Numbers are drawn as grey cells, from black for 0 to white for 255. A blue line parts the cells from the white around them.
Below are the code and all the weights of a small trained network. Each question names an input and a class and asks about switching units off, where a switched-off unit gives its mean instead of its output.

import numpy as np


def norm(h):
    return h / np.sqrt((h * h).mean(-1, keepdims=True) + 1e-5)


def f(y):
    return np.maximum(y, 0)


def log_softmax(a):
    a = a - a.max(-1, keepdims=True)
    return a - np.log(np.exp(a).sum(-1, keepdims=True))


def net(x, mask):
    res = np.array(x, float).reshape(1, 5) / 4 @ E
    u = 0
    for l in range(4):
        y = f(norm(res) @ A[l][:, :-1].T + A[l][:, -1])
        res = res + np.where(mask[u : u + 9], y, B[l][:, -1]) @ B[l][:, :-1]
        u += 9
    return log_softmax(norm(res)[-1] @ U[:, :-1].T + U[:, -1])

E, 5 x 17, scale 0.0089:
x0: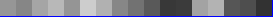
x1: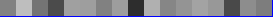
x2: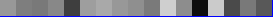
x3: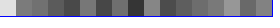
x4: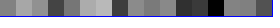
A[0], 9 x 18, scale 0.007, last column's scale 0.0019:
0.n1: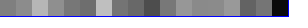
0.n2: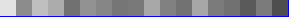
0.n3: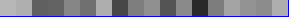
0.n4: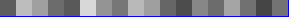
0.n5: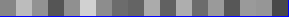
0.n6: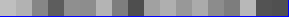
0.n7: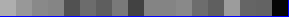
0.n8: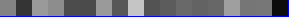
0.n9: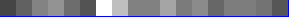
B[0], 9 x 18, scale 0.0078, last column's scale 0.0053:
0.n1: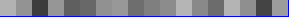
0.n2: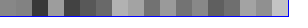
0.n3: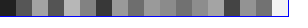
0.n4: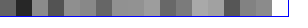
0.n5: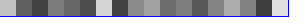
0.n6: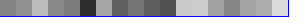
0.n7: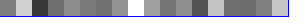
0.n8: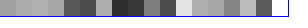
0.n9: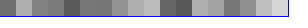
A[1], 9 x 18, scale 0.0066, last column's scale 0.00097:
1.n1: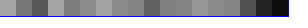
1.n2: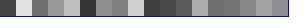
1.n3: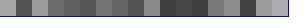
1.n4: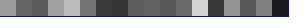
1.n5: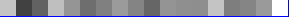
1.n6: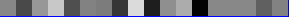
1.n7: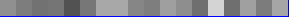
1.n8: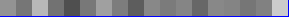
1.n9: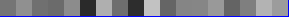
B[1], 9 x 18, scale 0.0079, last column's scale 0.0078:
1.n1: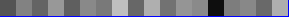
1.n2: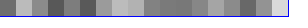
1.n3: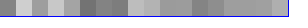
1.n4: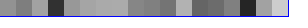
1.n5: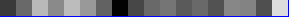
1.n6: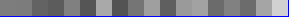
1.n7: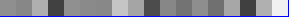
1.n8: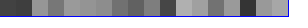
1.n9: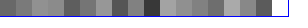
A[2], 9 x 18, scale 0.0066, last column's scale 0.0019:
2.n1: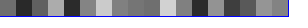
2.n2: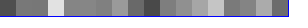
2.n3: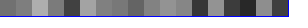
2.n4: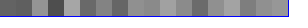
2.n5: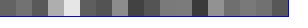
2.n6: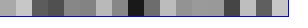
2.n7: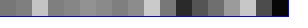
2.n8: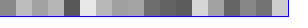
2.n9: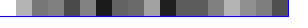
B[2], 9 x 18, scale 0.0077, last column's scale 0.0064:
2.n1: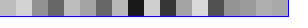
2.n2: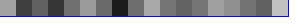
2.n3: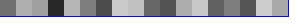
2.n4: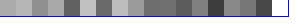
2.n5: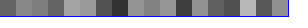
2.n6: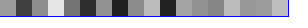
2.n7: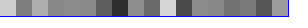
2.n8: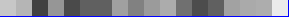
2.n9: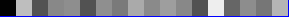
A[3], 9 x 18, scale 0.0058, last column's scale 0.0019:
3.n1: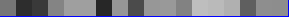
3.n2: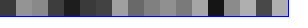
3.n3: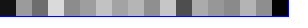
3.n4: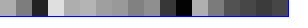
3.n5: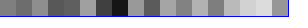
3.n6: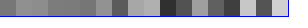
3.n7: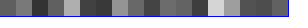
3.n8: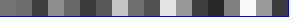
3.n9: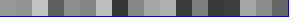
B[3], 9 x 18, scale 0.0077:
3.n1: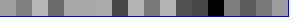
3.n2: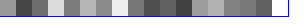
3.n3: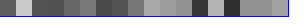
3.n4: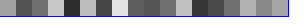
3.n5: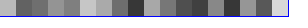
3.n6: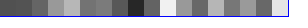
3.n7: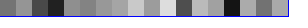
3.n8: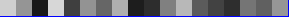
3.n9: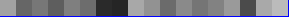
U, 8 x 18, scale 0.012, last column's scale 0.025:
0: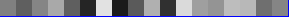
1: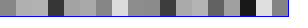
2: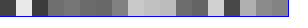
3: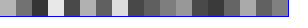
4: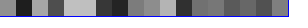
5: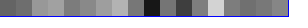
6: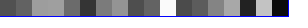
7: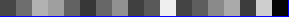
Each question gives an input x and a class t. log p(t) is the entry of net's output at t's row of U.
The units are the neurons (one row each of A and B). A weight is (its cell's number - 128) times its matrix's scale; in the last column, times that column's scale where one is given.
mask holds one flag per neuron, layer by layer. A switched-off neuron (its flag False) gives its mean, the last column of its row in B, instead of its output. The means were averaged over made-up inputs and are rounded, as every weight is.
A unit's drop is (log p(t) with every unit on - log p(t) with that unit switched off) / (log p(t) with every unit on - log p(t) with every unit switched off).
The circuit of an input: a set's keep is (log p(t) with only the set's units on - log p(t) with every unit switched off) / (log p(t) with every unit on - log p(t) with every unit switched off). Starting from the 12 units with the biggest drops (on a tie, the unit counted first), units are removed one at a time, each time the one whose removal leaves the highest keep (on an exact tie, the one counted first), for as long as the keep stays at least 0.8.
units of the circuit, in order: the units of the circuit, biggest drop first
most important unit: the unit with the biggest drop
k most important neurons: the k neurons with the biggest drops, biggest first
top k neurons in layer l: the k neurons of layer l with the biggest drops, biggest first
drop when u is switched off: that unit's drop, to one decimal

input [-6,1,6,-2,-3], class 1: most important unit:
2.n1
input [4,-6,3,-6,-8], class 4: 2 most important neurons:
2.n2, 1.n5
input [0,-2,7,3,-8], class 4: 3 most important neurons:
1.n5, 1.n4, 2.n5
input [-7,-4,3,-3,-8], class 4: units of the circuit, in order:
2.n2, 1.n5, 3.n1, 0.n5
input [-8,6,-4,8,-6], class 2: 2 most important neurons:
2.n9, 0.n7
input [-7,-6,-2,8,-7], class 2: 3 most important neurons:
2.n9, 3.n7, 0.n7
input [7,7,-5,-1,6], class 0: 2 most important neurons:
0.n6, 2.n4
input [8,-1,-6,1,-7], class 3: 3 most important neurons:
3.n4, 1.n7, 0.n3
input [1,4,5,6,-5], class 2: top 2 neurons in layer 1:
1.n4, 1.n5
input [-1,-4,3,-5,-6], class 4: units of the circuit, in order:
2.n2, 1.n5
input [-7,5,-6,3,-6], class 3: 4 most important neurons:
0.n8, 1.n9, 1.n7, 3.n5
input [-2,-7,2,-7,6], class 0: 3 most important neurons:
0.n8, 1.n6, 0.n7
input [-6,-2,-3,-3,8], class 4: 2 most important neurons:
2.n8, 3.n9
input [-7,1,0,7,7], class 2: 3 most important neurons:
0.n7, 2.n9, 1.n5
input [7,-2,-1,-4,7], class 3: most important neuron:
3.n4
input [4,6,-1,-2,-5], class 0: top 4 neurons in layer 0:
0.n6, 0.n5, 0.n3, 0.n4
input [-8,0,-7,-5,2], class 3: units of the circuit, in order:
3.n8, 3.n2
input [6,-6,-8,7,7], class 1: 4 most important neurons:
1.n4, 0.n5, 1.n5, 2.n6
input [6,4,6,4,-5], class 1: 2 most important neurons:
1.n7, 2.n3
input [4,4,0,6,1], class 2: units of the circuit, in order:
2.n9
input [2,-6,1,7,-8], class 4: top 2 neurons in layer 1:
1.n5, 1.n2
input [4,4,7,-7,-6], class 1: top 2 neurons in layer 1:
1.n7, 1.n3
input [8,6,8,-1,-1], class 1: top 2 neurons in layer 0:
0.n8, 0.n6
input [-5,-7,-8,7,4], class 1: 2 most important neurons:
1.n4, 0.n5
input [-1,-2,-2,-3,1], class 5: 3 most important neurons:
0.n8, 3.n2, 0.n7
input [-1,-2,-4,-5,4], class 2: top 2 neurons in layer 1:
1.n2, 1.n7
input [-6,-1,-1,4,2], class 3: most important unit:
0.n3
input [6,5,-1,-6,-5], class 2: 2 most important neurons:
0.n8, 1.n2
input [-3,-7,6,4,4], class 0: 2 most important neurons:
0.n8, 1.n6
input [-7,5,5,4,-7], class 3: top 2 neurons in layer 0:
0.n8, 0.n4
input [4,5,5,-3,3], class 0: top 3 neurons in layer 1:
1.n4, 1.n2, 1.n9
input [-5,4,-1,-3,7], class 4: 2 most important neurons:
2.n8, 3.n9
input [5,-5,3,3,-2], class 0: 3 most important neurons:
0.n8, 1.n6, 2.n4
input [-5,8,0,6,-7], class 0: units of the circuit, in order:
2.n6
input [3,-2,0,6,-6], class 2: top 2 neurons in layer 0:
0.n3, 0.n4
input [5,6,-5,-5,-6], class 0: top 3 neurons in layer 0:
0.n3, 0.n4, 0.n7
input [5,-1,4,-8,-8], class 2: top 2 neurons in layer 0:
0.n9, 0.n4
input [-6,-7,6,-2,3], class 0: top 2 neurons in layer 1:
1.n6, 1.n4
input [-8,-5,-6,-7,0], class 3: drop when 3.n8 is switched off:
0.6
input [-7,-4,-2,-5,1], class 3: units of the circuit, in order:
3.n8
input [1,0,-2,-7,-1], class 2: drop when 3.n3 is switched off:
0.0
